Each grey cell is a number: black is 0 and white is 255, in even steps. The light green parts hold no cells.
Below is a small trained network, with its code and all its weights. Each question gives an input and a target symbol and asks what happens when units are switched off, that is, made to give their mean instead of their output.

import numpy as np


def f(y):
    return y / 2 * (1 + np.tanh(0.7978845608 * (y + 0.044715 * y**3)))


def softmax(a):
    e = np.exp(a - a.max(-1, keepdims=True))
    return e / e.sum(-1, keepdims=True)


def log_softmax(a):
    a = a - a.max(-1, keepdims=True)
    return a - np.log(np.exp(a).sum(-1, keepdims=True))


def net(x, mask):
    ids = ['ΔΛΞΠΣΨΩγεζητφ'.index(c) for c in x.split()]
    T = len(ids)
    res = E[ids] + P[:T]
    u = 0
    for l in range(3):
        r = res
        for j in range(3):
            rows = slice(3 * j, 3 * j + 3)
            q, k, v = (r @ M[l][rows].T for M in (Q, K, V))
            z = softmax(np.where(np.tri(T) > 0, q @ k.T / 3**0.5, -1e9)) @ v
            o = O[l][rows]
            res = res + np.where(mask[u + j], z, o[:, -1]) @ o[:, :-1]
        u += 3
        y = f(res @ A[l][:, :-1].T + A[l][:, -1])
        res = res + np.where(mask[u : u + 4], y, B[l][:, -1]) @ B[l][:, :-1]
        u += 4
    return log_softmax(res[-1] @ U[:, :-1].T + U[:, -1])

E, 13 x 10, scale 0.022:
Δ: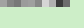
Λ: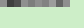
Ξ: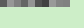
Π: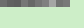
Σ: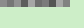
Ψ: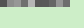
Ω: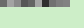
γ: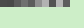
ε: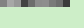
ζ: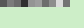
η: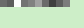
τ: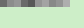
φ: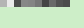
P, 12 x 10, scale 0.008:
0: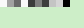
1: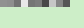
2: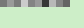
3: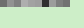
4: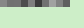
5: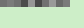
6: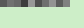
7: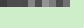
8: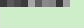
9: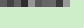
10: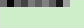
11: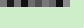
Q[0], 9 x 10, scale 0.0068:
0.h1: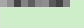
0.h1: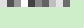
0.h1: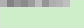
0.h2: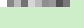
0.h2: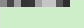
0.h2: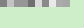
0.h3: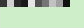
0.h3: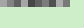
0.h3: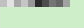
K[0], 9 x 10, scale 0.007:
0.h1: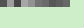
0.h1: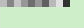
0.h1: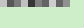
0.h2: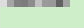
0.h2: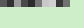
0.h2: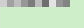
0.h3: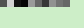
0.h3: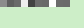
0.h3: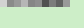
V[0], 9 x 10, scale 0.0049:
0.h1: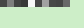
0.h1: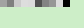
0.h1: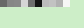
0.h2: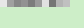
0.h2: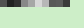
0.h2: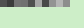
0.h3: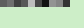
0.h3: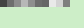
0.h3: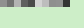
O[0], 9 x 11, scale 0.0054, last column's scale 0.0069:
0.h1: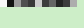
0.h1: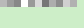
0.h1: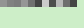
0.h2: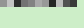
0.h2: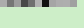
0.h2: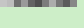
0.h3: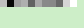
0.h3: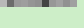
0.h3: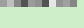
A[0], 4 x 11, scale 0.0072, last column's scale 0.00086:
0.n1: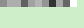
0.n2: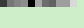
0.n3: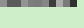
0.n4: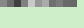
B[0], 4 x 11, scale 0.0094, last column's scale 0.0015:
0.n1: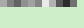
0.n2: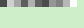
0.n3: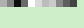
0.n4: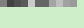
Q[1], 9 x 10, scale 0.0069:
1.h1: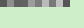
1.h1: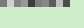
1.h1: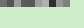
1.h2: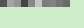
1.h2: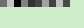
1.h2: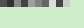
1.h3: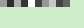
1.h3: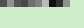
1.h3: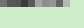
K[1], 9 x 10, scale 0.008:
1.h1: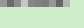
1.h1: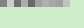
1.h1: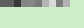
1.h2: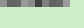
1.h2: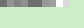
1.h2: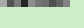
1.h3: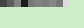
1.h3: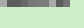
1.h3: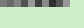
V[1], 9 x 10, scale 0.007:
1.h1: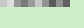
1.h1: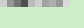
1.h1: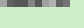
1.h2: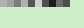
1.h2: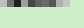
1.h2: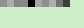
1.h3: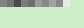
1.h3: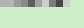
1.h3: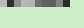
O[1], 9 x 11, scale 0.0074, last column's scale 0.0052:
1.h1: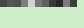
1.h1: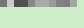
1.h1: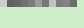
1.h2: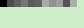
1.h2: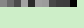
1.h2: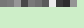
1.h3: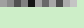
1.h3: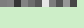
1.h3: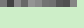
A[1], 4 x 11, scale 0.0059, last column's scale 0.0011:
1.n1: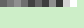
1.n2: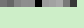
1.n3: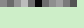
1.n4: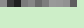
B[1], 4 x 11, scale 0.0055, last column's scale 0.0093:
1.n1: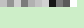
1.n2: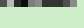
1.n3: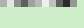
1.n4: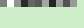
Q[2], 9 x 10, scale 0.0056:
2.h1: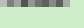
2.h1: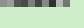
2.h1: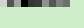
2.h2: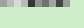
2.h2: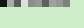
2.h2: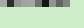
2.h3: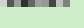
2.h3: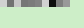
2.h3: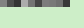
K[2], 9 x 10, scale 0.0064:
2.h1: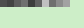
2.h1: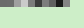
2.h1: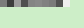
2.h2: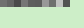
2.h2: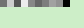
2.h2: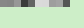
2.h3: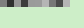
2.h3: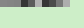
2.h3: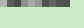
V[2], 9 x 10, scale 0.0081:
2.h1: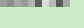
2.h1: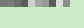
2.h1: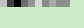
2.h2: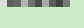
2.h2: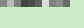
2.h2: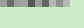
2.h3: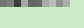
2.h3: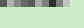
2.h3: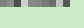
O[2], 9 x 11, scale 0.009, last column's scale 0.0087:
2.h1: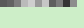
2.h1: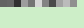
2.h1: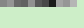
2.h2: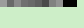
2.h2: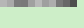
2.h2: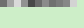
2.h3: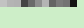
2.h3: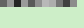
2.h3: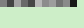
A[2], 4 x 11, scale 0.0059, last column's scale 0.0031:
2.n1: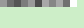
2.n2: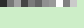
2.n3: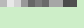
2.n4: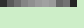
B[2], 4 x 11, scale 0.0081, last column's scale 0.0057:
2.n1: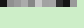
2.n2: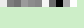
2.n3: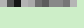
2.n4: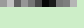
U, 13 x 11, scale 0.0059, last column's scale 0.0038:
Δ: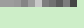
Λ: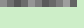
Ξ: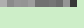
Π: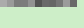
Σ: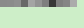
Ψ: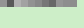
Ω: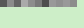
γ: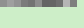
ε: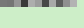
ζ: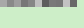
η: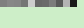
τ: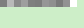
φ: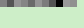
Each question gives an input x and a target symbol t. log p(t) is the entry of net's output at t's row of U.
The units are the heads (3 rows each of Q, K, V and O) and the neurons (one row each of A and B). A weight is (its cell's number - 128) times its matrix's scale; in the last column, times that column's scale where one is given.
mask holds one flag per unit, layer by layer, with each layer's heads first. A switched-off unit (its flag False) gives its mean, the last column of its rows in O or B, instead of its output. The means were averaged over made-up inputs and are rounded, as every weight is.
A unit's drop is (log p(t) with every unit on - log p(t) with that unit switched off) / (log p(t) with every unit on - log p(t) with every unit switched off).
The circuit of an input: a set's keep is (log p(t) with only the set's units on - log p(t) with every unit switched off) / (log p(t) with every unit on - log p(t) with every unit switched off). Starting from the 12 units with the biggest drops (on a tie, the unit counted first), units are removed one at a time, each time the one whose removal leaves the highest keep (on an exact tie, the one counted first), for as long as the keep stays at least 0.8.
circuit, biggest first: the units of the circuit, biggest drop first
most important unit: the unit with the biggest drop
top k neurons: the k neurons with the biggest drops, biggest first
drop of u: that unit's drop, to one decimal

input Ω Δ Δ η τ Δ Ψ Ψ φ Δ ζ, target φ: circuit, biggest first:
(2.n2, 1.h2, 0.h1)
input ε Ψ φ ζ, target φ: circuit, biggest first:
(2.n2, 1.h2)
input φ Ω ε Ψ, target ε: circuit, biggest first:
(1.h2, 2.h1)
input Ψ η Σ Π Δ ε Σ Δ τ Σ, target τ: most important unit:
1.h3
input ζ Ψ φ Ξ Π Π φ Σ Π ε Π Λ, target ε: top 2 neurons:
(2.n2, 0.n4)
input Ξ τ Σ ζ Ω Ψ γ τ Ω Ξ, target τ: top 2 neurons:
(0.n2, 1.n3)
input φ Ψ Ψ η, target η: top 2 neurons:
(0.n1, 2.n2)
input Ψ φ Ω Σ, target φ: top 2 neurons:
(2.n2, 1.n1)
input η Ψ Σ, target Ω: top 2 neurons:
(1.n2, 2.n4)
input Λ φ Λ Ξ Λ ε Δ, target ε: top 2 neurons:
(0.n4, 2.n2)
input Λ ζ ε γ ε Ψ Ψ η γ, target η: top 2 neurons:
(2.n2, 0.n2)
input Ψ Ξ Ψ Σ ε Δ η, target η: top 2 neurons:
(0.n1, 0.n2)
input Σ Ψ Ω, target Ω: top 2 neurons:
(0.n2, 2.n2)
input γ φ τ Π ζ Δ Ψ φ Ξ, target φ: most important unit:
1.h2
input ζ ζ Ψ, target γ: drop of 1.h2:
0.1
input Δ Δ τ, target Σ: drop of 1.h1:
0.4
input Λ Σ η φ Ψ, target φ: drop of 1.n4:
0.0
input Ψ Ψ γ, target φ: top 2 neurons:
(2.n2, 1.n1)
